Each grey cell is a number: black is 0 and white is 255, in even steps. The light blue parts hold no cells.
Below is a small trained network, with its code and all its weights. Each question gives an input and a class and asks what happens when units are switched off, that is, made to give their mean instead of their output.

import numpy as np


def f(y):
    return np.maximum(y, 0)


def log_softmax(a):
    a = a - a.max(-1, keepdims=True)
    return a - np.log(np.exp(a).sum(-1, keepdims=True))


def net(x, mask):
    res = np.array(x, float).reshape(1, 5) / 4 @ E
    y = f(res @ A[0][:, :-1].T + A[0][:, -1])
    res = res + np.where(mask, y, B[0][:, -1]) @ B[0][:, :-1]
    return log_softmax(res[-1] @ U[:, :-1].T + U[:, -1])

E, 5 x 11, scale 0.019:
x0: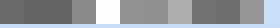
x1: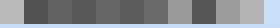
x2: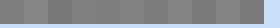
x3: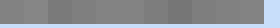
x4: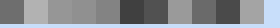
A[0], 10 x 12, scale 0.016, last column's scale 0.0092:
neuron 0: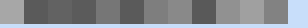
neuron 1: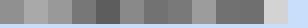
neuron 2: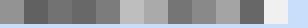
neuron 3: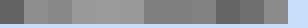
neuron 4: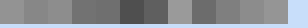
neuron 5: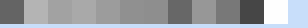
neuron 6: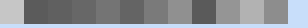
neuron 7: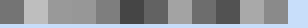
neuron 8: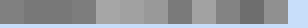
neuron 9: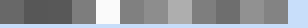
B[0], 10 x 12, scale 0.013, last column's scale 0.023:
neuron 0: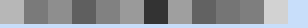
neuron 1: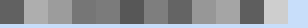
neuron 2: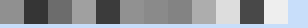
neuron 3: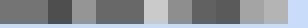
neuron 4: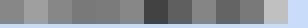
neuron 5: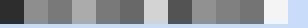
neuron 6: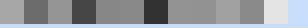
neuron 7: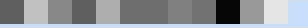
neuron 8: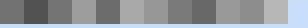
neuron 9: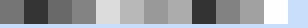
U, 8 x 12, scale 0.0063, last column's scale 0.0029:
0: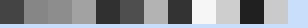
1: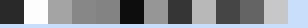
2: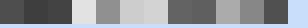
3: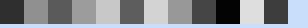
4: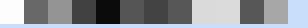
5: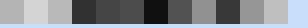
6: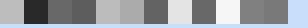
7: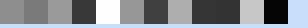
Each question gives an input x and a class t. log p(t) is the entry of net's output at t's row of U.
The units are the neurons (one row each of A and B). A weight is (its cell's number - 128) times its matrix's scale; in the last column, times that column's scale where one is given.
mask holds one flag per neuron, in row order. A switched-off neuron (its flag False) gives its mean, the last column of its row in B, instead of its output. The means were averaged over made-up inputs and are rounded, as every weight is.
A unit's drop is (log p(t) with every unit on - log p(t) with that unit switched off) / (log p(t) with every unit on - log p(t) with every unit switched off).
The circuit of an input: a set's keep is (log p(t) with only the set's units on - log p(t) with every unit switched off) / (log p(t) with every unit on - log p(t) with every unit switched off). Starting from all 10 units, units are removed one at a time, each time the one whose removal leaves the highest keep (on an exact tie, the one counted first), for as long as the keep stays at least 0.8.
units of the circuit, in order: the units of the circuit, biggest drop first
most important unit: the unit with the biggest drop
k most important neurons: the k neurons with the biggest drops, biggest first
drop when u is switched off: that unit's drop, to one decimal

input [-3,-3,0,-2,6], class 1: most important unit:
neuron 9
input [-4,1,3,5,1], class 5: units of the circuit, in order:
(neuron 2; neuron 9)
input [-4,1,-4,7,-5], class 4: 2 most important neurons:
(neuron 5; neuron 9)
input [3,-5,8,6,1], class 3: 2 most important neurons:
(neuron 2; neuron 3)
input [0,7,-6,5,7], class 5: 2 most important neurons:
(neuron 9; neuron 4)
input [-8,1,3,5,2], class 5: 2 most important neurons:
(neuron 5; neuron 2)
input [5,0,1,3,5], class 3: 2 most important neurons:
(neuron 6; neuron 0)
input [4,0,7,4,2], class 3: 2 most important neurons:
(neuron 6; neuron 0)
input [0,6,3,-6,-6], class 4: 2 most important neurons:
(neuron 9; neuron 2)
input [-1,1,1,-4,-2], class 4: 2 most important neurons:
(neuron 9; neuron 5)
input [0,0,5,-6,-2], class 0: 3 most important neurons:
(neuron 9; neuron 6; neuron 0)
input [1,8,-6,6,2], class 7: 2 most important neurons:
(neuron 2; neuron 1)
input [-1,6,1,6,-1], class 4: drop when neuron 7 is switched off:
0.1
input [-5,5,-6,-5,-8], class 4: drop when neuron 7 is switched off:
0.0
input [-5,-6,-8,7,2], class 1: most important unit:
neuron 2
